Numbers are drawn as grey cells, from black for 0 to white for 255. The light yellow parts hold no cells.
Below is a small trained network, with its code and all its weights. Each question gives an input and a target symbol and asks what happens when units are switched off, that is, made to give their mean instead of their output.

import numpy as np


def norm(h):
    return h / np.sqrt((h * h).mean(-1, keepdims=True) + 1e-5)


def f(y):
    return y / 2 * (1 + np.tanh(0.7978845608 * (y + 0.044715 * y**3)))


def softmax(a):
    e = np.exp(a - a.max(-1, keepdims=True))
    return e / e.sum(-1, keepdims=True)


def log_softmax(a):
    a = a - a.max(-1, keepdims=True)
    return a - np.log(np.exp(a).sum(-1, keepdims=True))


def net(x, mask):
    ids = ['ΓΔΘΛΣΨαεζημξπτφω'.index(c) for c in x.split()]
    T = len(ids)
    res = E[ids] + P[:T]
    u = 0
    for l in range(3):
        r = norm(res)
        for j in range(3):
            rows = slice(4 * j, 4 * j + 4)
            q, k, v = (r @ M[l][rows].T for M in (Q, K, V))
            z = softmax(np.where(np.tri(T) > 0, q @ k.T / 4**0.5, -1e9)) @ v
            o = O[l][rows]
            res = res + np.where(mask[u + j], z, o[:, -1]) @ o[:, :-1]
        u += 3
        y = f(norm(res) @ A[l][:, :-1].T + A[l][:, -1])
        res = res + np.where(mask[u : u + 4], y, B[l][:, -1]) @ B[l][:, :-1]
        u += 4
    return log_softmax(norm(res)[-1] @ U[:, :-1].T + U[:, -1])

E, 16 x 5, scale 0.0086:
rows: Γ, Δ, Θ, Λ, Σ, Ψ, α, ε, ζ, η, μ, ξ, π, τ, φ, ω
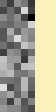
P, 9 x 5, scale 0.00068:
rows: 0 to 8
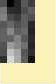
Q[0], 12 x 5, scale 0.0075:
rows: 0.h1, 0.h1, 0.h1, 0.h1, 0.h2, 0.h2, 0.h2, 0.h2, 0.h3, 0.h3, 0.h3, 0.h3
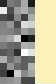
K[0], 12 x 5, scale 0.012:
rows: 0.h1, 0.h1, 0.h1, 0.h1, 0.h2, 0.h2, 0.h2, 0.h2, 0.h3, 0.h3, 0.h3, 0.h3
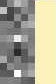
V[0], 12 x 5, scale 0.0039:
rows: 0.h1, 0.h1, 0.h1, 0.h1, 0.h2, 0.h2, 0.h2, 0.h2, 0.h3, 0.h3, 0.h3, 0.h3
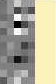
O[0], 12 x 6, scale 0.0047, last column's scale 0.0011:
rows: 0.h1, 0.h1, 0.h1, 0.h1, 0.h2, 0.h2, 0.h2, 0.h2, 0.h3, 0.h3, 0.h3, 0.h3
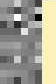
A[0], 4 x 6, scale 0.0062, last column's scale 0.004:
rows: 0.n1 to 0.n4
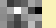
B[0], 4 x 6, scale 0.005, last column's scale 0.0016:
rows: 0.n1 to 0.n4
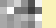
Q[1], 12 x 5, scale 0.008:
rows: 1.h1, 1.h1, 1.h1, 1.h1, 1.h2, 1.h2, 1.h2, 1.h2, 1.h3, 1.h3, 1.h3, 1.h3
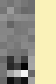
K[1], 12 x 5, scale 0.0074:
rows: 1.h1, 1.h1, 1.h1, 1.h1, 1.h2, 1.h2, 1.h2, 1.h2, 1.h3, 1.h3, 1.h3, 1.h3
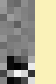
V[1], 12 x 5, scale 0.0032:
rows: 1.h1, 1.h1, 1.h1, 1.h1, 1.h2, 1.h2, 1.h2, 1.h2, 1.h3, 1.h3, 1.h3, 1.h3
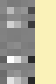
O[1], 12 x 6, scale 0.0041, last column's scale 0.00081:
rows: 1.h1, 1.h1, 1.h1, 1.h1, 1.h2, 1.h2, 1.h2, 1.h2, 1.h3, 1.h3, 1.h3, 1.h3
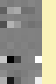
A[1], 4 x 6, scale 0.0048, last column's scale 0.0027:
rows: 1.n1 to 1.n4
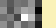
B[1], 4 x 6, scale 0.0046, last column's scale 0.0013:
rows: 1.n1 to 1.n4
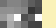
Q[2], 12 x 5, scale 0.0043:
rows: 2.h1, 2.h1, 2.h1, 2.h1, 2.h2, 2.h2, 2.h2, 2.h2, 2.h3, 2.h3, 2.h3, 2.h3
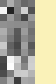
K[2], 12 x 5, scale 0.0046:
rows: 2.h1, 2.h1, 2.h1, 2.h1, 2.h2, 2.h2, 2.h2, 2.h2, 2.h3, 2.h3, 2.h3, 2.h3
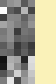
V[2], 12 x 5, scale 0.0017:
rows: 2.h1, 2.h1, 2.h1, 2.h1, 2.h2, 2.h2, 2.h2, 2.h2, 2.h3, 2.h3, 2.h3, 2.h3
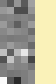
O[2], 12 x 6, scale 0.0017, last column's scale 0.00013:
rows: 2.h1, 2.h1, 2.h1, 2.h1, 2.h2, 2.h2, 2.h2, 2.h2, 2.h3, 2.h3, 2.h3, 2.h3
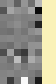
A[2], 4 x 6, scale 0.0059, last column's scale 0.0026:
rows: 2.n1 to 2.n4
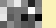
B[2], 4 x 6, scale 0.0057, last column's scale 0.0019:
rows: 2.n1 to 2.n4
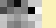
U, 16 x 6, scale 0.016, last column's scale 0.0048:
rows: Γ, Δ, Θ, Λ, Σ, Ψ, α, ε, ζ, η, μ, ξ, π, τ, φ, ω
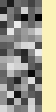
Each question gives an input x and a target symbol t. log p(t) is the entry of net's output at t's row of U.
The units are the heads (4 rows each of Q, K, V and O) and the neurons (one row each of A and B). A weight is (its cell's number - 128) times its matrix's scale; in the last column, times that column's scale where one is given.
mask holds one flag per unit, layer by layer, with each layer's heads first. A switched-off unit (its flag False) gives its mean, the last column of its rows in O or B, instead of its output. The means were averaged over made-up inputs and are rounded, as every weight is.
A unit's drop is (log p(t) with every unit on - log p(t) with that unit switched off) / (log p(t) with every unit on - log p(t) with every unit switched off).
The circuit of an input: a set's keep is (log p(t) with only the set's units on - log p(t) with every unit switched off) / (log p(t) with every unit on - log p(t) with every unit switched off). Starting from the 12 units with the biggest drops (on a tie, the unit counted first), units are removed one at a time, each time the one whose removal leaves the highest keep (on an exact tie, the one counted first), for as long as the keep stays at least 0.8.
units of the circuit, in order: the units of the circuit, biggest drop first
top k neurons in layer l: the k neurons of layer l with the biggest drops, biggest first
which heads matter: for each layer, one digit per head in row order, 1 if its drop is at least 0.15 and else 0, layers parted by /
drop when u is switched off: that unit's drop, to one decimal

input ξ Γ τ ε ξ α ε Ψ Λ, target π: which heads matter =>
001 / 001 / 000
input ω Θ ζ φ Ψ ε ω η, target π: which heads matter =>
000 / 001 / 000
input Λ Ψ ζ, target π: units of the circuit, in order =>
0.h2, 1.h3, 0.h1, 2.n2
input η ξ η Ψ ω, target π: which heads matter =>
110 / 001 / 000
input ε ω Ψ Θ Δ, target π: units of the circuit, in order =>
0.h1, 1.h3
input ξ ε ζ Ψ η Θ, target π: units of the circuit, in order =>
0.h1, 0.h2, 1.h3
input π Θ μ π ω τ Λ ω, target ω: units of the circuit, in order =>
2.n3
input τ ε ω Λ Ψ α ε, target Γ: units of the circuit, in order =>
0.h2, 1.h3, 0.h1
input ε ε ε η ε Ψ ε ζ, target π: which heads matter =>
010 / 001 / 000
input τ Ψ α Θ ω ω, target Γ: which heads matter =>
011 / 000 / 000
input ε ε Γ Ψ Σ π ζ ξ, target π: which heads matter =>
100 / 001 / 000
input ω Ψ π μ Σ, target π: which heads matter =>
100 / 001 / 000
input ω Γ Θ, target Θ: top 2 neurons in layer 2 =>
2.n3, 2.n2
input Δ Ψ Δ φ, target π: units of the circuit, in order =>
0.h3, 0.n1
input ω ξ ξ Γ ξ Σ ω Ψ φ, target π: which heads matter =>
011 / 000 / 000
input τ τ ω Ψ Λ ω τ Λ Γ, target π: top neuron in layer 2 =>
2.n2
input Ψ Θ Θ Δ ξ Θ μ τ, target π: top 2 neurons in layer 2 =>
2.n1, 2.n2
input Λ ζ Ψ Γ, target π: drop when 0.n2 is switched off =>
0.2
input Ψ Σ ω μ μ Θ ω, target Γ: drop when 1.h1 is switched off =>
0.1
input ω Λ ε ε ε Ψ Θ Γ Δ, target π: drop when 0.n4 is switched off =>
0.0
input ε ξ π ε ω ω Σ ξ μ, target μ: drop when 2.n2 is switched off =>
0.8
